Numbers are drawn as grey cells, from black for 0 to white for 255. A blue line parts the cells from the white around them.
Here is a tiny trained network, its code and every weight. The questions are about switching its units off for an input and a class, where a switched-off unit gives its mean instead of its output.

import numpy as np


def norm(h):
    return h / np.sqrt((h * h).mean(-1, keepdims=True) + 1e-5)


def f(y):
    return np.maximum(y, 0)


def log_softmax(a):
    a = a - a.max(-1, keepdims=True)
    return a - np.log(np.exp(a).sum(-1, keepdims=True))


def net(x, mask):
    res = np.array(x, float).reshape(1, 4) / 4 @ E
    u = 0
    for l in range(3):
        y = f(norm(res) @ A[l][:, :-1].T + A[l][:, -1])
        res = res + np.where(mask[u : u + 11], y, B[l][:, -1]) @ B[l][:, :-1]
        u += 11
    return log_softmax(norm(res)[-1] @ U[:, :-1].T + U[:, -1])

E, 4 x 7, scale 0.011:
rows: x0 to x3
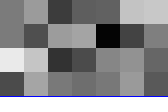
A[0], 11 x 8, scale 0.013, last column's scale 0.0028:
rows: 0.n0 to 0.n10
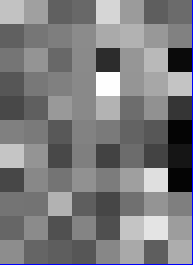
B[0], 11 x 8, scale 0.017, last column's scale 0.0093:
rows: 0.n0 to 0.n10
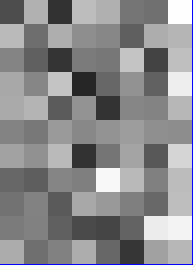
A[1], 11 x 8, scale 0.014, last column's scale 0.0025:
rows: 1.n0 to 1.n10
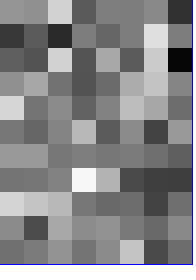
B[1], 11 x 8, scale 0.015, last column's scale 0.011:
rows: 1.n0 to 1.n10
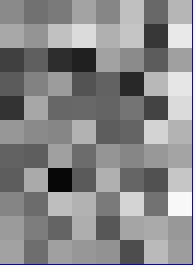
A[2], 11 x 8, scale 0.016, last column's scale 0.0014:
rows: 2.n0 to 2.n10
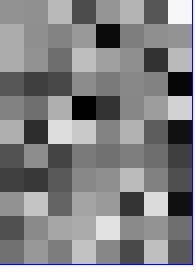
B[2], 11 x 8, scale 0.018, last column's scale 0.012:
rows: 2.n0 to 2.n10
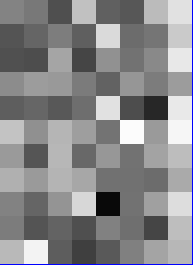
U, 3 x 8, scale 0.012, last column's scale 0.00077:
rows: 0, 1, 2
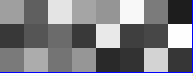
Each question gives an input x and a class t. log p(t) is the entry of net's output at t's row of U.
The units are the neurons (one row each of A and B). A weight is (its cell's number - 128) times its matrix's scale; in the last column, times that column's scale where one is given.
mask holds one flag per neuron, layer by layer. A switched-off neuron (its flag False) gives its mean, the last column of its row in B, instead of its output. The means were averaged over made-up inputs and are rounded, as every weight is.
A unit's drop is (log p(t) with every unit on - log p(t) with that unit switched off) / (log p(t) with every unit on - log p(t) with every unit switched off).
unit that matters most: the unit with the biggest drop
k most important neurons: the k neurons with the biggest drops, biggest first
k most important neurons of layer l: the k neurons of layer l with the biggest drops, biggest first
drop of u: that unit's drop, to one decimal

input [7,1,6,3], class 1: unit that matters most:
0.n6
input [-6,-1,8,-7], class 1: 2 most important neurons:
[0.n0; 0.n3]
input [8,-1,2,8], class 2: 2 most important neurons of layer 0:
[0.n9; 0.n3]
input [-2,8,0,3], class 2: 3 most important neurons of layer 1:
[1.n5; 1.n1; 1.n7]
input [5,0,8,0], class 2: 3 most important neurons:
[0.n0; 0.n3; 2.n8]
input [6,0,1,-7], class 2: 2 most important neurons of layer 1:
[1.n3; 1.n8]
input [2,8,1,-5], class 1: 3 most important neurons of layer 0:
[0.n0; 0.n6; 0.n7]
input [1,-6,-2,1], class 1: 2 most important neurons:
[0.n3; 1.n1]
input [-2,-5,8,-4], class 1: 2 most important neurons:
[0.n0; 0.n9]
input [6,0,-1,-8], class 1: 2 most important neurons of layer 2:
[2.n5; 2.n4]
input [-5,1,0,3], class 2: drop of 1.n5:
1.2
